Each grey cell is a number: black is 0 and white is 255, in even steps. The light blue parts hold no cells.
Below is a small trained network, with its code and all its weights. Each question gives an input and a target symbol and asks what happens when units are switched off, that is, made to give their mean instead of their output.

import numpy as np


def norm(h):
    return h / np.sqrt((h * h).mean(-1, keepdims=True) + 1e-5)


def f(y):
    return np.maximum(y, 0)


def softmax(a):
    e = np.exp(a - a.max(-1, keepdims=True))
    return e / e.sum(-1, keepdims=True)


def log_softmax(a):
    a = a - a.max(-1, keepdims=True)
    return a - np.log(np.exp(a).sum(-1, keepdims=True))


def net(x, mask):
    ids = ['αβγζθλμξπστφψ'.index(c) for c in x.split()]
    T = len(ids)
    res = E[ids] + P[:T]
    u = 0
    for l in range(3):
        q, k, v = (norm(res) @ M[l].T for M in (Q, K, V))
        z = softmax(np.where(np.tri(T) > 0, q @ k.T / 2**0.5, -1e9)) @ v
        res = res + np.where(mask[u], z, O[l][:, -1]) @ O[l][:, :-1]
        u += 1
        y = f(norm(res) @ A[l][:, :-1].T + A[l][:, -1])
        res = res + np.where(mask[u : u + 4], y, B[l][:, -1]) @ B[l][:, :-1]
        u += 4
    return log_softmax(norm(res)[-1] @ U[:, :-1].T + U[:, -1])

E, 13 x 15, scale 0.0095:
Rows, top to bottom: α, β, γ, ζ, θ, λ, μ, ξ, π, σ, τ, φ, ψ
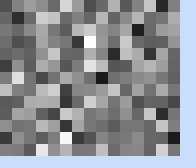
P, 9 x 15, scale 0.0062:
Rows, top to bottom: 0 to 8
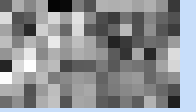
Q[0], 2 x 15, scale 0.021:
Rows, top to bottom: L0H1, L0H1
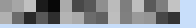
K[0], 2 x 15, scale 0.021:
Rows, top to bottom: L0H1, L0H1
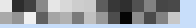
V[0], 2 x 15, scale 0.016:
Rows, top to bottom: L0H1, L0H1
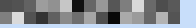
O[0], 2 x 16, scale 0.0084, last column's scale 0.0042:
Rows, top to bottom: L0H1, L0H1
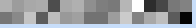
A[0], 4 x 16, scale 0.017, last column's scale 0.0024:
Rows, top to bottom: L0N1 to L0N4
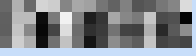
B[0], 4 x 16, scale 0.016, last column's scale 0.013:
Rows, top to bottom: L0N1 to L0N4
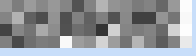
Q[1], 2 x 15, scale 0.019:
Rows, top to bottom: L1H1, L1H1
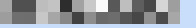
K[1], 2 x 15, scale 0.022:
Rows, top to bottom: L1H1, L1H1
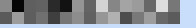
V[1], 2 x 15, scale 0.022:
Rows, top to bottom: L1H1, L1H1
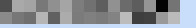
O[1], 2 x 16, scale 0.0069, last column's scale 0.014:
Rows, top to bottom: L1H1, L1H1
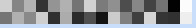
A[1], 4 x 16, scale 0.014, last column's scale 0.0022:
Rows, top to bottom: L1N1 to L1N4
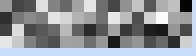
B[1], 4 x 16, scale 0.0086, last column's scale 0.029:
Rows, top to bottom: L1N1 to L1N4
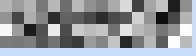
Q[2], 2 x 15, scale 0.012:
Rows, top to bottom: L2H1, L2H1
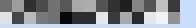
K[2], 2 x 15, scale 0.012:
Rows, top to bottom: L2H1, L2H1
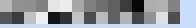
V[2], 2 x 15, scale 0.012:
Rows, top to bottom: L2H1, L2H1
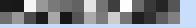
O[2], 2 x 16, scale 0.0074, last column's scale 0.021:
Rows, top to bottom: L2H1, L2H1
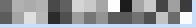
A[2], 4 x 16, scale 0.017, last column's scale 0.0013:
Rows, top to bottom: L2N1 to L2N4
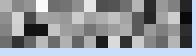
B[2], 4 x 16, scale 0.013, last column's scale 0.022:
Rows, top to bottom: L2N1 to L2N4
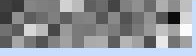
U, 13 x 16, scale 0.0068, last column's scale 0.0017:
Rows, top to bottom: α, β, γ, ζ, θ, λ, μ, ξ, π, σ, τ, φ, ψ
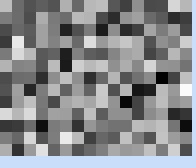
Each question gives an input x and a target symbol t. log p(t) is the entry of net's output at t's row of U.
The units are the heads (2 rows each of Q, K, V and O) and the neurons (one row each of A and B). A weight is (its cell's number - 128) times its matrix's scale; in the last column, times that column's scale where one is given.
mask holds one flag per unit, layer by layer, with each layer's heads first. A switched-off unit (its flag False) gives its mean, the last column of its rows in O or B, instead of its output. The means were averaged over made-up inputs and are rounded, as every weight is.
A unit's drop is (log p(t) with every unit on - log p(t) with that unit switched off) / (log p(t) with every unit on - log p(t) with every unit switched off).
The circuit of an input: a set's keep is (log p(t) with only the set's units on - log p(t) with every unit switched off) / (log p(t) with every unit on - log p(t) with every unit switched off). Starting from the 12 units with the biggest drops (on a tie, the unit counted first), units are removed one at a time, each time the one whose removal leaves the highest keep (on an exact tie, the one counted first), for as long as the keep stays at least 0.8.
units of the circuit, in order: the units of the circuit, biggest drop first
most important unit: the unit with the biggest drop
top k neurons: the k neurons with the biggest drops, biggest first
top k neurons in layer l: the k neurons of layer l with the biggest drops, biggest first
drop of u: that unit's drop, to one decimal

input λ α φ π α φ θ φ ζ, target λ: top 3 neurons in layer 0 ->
[L0N3; L0N2; L0N4]
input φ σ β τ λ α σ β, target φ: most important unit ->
L0H1
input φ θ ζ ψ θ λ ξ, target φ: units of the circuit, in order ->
[L0H1; L2N1]
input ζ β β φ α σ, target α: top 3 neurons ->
[L0N3; L1N4; L0N2]
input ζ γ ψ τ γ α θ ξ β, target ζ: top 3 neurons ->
[L1N3; L0N2; L2N4]
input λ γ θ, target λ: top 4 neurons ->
[L0N3; L0N2; L0N4; L1N1]
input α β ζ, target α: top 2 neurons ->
[L0N3; L1N4]
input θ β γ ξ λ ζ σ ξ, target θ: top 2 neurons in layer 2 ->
[L2N3; L2N2]
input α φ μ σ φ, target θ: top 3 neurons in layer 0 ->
[L0N4; L0N3; L0N2]
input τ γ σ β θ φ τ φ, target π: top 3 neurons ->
[L0N2; L2N3; L1N4]
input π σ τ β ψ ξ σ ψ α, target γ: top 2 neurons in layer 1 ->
[L1N3; L1N2]
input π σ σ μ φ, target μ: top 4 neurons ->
[L0N4; L0N2; L2N2; L0N3]
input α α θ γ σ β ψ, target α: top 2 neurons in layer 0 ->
[L0N3; L0N2]
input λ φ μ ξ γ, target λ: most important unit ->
L1H1
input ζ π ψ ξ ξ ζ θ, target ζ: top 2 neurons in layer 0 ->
[L0N2; L0N3]
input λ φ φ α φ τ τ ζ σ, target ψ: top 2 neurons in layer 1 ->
[L1N3; L1N2]
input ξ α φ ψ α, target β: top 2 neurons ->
[L1N3; L2N2]
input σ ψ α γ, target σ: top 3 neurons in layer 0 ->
[L0N3; L0N4; L0N2]
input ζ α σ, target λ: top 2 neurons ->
[L1N3; L0N2]
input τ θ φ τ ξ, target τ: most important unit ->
L0H1
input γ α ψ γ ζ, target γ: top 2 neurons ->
[L0N4; L0N2]
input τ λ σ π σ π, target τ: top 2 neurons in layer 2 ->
[L2N4; L2N3]
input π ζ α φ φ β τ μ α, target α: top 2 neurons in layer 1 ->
[L1N4; L1N3]
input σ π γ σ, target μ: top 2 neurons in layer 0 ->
[L0N4; L0N2]
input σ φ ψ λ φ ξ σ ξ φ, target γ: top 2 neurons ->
[L0N3; L1N3]
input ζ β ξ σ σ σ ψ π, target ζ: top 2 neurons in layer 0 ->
[L0N3; L0N2]
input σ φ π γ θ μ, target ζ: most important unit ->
L0N3
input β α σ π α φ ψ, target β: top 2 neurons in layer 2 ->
[L2N2; L2N1]
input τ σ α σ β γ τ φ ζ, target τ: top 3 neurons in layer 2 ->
[L2N4; L2N3; L2N2]
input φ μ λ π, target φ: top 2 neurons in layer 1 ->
[L1N3; L1N4]
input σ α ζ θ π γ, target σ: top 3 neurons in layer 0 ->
[L0N3; L0N4; L0N2]
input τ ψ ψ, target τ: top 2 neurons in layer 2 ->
[L2N4; L2N3]
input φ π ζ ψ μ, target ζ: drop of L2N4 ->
0.5
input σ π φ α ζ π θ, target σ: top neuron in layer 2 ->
[L2N3]
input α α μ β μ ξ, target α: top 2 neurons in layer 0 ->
[L0N3; L0N2]
